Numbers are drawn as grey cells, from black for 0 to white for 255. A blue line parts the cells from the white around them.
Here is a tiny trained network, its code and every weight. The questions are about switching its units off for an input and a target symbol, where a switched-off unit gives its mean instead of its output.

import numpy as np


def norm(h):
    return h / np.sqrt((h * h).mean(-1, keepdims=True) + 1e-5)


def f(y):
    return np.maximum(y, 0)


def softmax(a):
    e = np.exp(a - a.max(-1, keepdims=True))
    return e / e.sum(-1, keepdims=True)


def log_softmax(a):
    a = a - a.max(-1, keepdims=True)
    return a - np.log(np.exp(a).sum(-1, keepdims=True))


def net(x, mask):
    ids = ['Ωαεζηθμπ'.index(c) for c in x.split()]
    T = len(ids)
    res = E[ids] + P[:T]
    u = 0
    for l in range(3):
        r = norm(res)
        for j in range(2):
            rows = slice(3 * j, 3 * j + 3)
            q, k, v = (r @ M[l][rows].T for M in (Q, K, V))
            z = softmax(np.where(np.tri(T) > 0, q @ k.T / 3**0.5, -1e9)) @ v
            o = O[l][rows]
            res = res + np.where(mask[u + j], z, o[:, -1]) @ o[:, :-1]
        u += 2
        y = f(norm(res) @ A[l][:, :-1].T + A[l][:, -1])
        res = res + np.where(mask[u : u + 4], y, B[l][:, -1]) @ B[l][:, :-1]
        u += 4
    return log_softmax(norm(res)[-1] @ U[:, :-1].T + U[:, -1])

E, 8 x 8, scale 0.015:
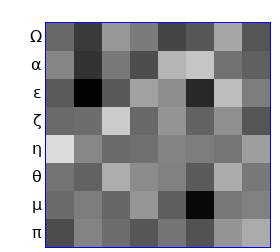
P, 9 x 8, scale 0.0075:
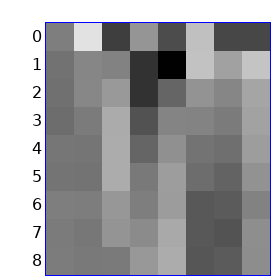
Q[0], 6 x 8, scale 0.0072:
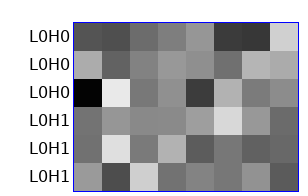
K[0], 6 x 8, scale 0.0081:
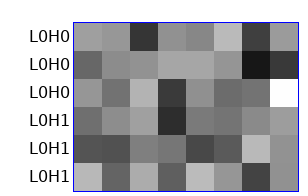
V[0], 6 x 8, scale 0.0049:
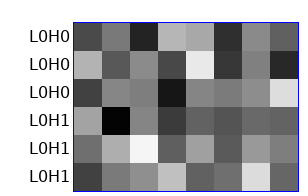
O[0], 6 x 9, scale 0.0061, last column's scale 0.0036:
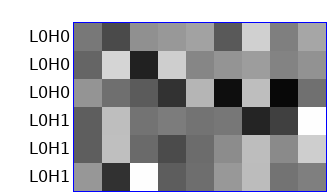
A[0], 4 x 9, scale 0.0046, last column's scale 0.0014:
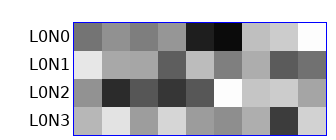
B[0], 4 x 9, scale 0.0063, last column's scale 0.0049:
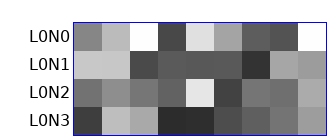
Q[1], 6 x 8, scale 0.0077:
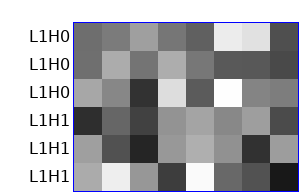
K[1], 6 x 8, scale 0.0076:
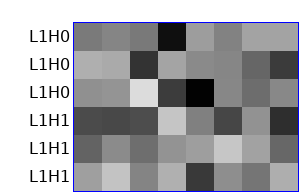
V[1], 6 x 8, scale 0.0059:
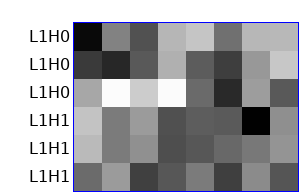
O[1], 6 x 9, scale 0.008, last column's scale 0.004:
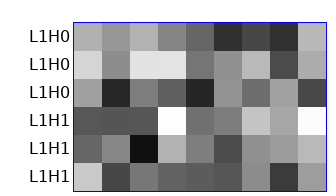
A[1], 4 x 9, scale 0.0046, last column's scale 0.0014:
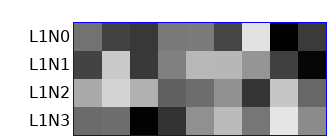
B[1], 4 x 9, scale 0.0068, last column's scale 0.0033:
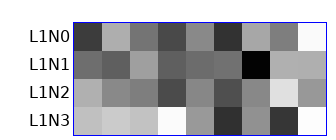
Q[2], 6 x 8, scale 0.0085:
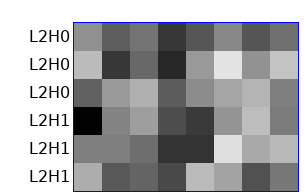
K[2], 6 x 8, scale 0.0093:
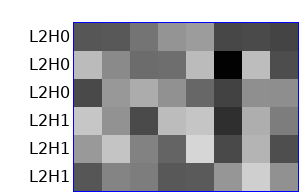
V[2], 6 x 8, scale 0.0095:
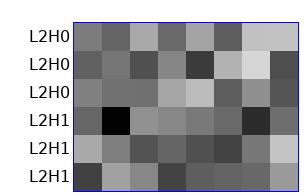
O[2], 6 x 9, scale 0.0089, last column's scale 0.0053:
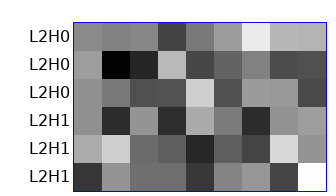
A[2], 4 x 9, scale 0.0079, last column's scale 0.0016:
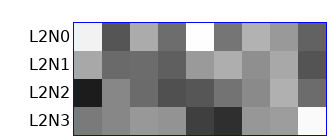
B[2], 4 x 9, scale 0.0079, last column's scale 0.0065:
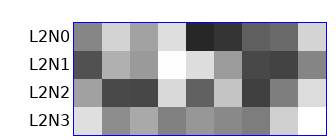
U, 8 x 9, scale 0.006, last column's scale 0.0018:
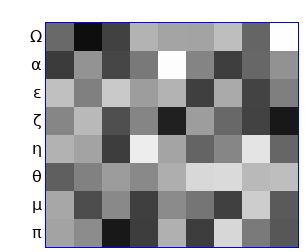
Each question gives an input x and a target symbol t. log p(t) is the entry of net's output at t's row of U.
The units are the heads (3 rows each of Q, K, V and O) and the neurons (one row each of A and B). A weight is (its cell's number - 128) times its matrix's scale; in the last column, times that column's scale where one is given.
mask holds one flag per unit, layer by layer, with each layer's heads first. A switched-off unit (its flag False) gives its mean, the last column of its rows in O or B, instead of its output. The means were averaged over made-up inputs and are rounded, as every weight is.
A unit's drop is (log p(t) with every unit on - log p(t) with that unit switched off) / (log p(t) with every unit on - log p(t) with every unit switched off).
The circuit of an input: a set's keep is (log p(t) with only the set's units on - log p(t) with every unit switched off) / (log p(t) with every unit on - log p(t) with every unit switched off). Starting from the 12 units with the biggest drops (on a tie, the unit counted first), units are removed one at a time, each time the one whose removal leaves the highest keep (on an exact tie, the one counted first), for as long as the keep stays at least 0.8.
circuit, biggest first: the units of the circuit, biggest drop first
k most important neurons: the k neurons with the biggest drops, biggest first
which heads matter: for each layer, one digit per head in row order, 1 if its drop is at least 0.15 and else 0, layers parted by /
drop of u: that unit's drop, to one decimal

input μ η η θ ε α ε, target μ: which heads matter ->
00 / 10 / 01
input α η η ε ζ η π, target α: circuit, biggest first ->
(L2H0 L0H1)
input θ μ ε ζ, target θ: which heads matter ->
01 / 01 / 10
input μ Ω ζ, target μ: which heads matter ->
00 / 10 / 01
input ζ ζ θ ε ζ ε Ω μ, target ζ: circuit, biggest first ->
(L2H1 L1H0 L2H0)
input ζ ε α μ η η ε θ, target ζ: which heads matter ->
11 / 10 / 11
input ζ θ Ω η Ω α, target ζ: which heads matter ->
11 / 10 / 01
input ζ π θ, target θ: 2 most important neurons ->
(L0N0 L2N0)
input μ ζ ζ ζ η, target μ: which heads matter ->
10 / 10 / 01
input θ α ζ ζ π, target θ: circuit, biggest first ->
(L0H1 L2H1)
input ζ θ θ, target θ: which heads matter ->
11 / 01 / 10
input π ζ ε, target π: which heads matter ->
10 / 01 / 10
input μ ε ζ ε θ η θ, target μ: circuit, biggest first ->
(L2H1 L1H0 L0H1)
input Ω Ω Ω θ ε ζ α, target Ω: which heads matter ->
01 / 10 / 10
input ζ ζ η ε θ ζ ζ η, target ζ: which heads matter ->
11 / 10 / 11
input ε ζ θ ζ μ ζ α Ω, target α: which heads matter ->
01 / 00 / 00
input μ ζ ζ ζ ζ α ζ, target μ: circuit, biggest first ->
(L1H0 L2H1)
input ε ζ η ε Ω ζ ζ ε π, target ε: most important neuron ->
(L0N2)
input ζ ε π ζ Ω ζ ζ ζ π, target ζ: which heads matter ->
10 / 10 / 11
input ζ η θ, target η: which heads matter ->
00 / 00 / 01
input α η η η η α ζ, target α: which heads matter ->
01 / 00 / 10
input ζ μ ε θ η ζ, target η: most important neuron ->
(L0N0)
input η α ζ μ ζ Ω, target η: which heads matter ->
00 / 01 / 01
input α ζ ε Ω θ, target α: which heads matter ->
00 / 00 / 10
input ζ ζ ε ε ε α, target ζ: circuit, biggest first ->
(L2H1 L1H0)
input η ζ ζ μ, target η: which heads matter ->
00 / 11 / 01
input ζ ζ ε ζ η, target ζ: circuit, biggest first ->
(L2H1 L1H0)
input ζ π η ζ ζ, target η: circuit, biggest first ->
(L2H1 L1H1)
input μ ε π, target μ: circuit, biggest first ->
(L2H1 L1H0 L0H1)
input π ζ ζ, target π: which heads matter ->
10 / 01 / 10
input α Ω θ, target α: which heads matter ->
00 / 10 / 00
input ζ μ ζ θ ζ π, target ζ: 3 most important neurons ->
(L2N2 L0N2 L0N3)
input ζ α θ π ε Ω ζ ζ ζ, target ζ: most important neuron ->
(L0N2)
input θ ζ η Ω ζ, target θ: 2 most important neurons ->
(L1N3 L0N2)
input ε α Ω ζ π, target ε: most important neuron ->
(L2N0)
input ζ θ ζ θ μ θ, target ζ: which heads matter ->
10 / 10 / 01
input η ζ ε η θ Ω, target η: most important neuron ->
(L0N0)
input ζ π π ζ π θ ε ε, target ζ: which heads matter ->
10 / 10 / 11
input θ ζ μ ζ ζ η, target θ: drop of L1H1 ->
0.7
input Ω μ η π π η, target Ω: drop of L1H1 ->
0.7
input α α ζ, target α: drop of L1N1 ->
0.1
